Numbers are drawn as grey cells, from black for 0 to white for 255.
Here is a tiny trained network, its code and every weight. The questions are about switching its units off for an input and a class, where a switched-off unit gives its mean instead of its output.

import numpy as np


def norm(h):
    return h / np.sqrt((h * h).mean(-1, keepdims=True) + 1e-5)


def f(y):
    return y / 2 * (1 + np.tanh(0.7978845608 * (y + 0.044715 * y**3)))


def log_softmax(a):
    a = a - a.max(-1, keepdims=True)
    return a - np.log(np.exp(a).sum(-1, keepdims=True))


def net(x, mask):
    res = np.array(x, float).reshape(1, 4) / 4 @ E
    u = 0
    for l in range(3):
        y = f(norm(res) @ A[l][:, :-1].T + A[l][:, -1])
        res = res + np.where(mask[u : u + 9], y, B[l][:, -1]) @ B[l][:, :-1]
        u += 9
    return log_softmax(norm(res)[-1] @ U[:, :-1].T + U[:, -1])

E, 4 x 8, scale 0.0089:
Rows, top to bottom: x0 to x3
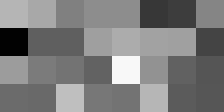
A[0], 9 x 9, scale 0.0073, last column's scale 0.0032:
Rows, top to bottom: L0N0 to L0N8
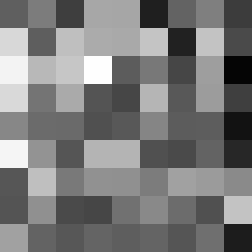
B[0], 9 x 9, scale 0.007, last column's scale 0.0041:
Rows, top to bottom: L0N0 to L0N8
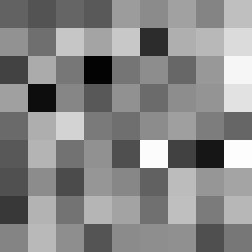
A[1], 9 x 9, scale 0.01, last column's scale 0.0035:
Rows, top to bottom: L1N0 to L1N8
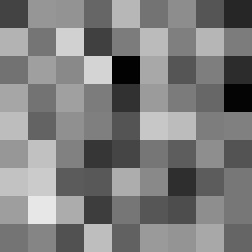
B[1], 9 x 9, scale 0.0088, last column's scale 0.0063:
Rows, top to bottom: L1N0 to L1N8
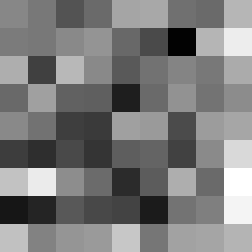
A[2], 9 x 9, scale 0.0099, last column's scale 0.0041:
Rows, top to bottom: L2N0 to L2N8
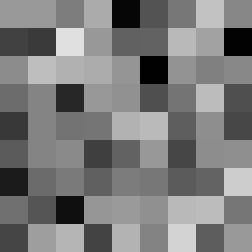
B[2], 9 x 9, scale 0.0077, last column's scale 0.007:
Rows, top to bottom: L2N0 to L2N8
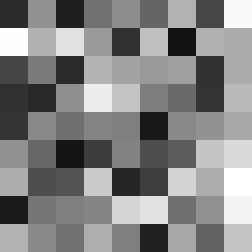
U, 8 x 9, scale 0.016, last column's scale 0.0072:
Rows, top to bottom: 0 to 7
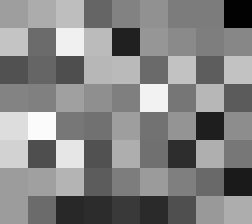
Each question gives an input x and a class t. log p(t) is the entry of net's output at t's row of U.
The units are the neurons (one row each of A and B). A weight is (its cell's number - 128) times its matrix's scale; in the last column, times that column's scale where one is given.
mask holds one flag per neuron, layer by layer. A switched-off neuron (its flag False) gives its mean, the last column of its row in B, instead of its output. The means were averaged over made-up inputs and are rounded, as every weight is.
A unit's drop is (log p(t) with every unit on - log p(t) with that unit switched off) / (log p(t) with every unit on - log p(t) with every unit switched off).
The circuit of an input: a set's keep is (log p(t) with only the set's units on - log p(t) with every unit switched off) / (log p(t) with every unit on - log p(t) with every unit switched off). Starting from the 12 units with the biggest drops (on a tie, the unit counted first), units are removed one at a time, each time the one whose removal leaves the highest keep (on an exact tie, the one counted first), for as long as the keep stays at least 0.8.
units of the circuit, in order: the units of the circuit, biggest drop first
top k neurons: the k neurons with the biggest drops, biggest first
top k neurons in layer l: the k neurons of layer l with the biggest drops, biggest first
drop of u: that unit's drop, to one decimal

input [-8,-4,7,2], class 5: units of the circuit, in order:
(L1N7 L2N0)
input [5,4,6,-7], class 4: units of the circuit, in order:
(L0N5 L1N6 L1N7)
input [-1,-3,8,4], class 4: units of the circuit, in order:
(L1N6 L1N5)
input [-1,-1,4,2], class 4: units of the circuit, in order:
(L1N7 L1N5 L2N6)
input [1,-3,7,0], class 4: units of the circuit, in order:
(L1N6 L0N5)
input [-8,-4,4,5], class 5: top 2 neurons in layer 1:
(L1N7 L1N5)
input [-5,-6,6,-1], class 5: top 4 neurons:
(L0N3 L0N1 L0N2 L1N7)
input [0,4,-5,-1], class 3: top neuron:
(L2N1)
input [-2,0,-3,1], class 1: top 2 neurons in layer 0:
(L0N2 L0N3)
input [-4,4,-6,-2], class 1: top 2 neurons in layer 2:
(L2N1 L2N5)
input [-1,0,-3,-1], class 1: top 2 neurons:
(L1N2 L0N3)
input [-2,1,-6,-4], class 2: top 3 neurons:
(L0N5 L2N0 L2N2)
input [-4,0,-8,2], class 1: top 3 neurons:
(L1N2 L2N1 L0N2)
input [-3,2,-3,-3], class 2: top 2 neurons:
(L0N5 L0N6)
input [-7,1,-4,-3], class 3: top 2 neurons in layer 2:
(L2N1 L2N7)
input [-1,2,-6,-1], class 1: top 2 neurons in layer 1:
(L1N2 L1N6)
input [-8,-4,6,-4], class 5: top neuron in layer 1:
(L1N7)
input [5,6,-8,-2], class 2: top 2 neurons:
(L0N5 L2N2)
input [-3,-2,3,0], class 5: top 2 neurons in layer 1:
(L1N6 L1N7)
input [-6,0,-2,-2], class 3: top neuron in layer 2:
(L2N0)
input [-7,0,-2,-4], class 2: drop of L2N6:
-0.1
